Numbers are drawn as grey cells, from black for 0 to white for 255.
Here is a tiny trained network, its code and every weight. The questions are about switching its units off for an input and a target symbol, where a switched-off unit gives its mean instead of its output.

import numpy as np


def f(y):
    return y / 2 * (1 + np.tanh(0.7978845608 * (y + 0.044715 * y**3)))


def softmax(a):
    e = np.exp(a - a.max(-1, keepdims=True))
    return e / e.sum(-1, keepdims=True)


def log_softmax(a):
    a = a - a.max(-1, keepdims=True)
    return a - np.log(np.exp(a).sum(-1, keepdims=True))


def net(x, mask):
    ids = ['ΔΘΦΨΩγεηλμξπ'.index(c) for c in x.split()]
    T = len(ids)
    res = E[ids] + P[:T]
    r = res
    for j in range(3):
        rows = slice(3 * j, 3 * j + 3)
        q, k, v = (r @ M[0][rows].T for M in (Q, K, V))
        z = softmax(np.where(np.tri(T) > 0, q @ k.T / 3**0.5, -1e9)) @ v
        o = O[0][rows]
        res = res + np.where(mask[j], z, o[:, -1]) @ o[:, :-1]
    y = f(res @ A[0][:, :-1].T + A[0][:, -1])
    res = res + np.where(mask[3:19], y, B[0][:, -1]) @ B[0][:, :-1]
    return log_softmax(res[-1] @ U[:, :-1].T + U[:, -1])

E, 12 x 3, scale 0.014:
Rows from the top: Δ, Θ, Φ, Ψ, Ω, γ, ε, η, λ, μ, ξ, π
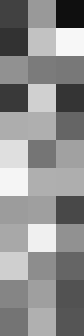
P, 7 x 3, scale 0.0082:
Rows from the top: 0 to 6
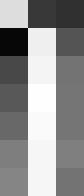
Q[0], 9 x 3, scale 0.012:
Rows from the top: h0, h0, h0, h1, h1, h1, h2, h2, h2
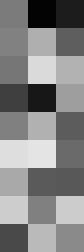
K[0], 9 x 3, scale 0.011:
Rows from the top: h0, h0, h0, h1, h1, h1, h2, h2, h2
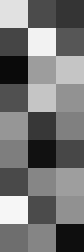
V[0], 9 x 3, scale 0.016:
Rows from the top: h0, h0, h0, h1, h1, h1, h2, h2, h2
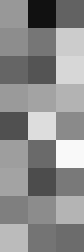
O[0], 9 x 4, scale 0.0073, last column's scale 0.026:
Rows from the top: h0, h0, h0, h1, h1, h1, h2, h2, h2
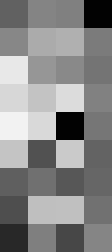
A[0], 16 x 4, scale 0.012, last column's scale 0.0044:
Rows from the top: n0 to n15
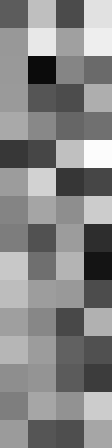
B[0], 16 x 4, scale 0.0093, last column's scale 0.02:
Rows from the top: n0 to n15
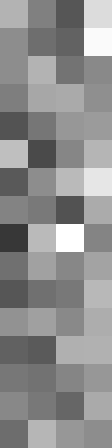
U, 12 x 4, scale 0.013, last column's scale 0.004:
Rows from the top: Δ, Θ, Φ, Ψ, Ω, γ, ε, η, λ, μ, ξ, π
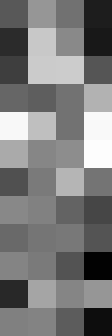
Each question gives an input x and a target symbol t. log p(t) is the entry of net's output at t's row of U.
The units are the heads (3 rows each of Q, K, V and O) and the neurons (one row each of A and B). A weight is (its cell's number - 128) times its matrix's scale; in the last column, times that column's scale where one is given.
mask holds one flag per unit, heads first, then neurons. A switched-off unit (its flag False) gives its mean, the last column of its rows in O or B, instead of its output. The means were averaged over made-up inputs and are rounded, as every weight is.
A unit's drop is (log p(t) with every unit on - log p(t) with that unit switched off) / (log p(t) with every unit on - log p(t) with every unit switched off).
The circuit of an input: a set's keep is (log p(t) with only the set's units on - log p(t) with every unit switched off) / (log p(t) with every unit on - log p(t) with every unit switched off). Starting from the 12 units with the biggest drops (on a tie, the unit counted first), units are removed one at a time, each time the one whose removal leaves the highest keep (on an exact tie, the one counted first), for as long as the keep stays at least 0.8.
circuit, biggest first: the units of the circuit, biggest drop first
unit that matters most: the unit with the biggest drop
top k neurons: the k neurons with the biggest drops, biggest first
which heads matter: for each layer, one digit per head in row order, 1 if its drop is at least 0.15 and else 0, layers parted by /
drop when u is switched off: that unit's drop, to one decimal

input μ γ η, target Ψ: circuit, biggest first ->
[h1, n5, h0]
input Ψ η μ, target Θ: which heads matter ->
010
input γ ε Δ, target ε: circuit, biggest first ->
[h1]
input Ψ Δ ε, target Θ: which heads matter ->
110
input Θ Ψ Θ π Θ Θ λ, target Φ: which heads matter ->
110
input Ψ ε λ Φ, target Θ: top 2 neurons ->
[n6, n5]
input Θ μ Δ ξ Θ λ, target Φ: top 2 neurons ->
[n6, n12]
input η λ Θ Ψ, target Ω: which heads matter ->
101
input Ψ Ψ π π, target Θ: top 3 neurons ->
[n6, n5, n1]
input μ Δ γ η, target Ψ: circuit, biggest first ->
[h1, h0, n5]
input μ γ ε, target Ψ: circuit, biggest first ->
[h1, h2, n5]
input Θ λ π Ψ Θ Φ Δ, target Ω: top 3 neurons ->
[n0, n11, n10]
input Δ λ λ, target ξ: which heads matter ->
010
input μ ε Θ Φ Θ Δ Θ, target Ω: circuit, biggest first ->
[h0]
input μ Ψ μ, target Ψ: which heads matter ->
110
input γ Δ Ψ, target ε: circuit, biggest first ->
[h1, n5]
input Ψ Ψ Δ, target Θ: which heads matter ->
110
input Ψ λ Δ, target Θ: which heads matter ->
010
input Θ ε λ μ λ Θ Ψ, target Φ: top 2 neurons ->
[n6, n12]
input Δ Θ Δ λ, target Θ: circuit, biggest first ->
[h1]
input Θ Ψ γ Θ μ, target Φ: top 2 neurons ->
[n0, n12]
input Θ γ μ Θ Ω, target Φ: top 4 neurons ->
[n6, n12, n10, n4]
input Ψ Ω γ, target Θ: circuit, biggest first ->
[h1, n5, h0]
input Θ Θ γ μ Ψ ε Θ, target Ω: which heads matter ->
000
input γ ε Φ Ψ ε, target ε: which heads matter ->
010
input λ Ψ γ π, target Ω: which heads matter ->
111
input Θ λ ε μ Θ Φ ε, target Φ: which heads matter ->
110
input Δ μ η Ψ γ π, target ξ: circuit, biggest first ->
[h1]
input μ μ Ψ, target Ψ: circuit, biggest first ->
[h1, h0, n5]
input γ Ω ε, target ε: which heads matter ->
010
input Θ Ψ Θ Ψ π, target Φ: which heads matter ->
111
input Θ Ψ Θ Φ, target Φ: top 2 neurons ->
[n0, n12]
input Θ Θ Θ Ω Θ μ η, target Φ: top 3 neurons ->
[n6, n12, n10]
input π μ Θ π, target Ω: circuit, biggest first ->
[h0]
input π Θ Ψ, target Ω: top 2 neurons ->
[n0, n10]
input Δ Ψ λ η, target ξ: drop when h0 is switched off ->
0.2
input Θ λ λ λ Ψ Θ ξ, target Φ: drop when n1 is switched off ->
-0.2
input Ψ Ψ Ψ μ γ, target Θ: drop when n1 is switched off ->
0.1
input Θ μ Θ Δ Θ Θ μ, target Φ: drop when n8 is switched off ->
0.0
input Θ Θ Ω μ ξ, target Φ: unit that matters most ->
n6
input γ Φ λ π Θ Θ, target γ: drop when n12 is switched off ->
0.1
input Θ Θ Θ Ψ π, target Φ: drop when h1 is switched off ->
0.7
